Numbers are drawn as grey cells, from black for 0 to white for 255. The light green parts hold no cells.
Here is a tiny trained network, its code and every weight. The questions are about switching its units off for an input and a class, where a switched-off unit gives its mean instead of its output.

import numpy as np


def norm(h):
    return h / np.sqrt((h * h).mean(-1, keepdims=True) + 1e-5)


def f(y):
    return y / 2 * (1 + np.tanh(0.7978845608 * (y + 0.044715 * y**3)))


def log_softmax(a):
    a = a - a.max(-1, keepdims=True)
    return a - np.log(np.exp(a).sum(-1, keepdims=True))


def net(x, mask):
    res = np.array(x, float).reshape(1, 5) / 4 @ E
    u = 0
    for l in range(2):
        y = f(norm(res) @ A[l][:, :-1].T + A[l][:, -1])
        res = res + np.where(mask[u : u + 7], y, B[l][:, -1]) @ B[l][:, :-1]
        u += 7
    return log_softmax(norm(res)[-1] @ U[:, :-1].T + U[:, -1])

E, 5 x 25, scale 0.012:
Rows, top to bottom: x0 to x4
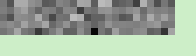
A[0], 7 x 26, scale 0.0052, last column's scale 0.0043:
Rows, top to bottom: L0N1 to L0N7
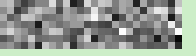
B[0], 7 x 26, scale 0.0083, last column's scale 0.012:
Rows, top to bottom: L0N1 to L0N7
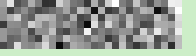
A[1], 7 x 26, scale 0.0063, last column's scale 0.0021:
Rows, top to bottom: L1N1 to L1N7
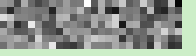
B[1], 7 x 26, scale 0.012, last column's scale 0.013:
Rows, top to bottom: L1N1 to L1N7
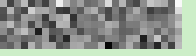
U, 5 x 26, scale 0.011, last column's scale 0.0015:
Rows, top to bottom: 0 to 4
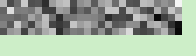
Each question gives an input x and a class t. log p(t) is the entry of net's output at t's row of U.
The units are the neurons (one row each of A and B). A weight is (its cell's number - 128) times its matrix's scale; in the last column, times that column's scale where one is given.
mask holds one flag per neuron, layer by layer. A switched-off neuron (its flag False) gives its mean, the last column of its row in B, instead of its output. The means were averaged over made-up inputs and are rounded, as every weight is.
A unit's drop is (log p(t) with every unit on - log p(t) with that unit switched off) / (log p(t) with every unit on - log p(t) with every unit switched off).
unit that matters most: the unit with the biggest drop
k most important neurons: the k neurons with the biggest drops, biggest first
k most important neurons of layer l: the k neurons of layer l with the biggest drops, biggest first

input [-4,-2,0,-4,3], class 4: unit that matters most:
L0N1
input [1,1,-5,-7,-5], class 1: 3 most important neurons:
(L0N1, L0N3, L0N6)
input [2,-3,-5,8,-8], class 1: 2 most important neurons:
(L0N1, L0N3)
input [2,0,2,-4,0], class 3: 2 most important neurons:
(L0N1, L0N2)
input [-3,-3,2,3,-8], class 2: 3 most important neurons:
(L0N2, L1N2, L0N5)
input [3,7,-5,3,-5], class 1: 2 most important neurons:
(L0N1, L0N3)
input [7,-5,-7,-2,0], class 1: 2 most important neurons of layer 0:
(L0N1, L0N2)
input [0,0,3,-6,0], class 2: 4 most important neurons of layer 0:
(L0N4, L0N1, L0N3, L0N5)
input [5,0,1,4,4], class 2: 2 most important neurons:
(L1N2, L0N5)
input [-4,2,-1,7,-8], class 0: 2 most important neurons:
(L0N2, L1N1)
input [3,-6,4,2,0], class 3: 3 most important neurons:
(L0N1, L0N2, L0N3)
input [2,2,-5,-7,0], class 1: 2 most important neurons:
(L0N1, L0N2)
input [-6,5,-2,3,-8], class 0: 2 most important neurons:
(L0N2, L1N1)
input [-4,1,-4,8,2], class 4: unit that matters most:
L0N5
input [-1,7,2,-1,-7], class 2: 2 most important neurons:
(L0N2, L0N5)
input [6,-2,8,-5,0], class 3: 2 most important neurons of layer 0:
(L0N2, L0N3)
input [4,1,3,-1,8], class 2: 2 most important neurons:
(L1N2, L0N5)
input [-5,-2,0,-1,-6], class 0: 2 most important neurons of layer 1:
(L1N1, L1N7)
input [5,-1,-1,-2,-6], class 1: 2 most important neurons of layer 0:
(L0N1, L0N3)
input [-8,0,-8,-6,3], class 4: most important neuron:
(L0N5)
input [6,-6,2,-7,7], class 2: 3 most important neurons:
(L1N2, L0N5, L0N1)
